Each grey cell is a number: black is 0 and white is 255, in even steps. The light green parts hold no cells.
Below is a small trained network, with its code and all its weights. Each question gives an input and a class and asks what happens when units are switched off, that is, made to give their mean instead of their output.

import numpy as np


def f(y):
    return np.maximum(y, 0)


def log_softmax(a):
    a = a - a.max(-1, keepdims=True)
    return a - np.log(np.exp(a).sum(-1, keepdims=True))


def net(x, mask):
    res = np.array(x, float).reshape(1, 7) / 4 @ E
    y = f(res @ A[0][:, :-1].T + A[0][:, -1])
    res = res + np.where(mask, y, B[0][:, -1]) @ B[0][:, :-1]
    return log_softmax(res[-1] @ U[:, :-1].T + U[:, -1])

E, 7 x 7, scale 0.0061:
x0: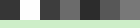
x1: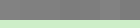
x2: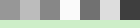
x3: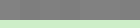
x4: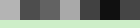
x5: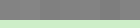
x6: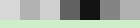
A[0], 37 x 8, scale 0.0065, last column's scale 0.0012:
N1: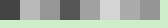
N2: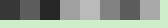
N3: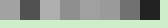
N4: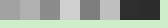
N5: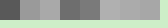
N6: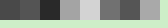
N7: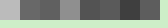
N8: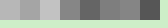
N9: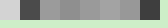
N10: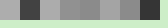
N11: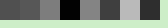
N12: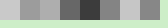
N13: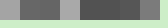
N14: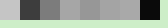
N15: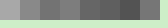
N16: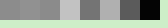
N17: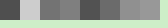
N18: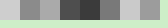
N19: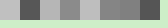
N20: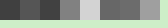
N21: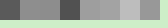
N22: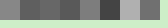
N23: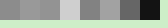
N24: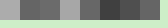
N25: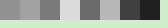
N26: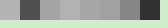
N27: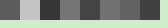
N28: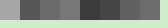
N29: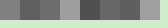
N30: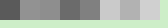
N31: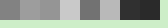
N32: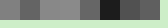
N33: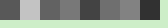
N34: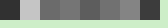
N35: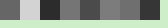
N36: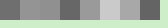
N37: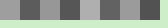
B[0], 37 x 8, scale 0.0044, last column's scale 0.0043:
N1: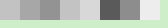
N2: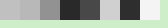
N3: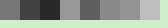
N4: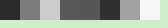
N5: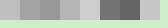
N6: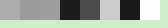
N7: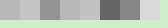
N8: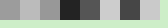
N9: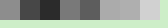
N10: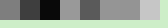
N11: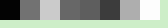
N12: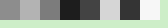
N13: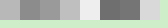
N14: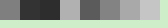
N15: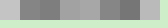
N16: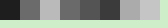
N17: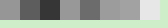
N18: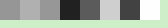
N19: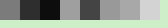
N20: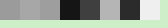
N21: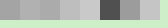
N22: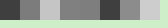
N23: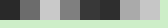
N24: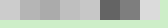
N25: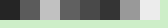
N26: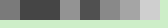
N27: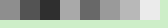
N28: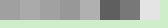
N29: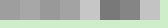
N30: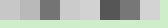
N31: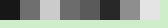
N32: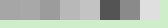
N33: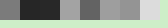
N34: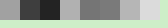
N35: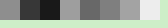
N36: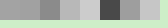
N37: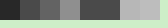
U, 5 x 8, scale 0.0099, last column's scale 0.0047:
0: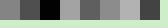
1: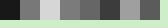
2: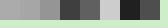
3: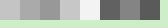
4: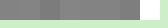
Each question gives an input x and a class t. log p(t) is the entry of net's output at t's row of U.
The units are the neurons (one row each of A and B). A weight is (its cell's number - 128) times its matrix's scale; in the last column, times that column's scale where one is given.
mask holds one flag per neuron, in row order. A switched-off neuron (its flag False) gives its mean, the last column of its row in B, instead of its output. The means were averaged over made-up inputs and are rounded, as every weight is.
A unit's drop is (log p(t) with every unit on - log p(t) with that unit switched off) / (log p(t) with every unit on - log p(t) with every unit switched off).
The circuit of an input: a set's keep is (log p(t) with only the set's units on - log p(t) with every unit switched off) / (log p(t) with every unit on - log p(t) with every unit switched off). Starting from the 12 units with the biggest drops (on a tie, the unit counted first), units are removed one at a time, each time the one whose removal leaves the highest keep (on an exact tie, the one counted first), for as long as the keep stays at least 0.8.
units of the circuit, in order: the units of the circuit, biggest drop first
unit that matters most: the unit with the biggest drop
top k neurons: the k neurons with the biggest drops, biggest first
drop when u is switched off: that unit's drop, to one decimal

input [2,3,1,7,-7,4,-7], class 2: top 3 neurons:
N2; N6; N20
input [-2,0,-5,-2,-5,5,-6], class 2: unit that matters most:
N20
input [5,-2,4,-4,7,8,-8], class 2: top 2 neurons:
N6; N2
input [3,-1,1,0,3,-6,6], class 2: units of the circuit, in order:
N12; N18
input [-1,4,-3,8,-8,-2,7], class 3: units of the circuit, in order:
N1; N30
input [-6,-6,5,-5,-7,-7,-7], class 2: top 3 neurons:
N6; N2; N20
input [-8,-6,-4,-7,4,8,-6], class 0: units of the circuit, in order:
N19; N14
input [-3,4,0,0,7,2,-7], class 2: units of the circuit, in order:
N6; N2
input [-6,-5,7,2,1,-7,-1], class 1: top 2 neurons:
N4; N31
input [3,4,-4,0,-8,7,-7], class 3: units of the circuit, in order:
N1; N21
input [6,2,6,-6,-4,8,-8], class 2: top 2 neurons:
N2; N6
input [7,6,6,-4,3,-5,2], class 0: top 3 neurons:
N35; N27; N33
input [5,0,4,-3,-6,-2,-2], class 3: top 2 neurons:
N1; N30
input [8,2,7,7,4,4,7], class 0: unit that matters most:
N35
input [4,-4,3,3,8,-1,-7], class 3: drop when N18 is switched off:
0.2
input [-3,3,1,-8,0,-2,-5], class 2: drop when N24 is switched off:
0.0
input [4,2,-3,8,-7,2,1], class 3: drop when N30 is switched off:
0.1
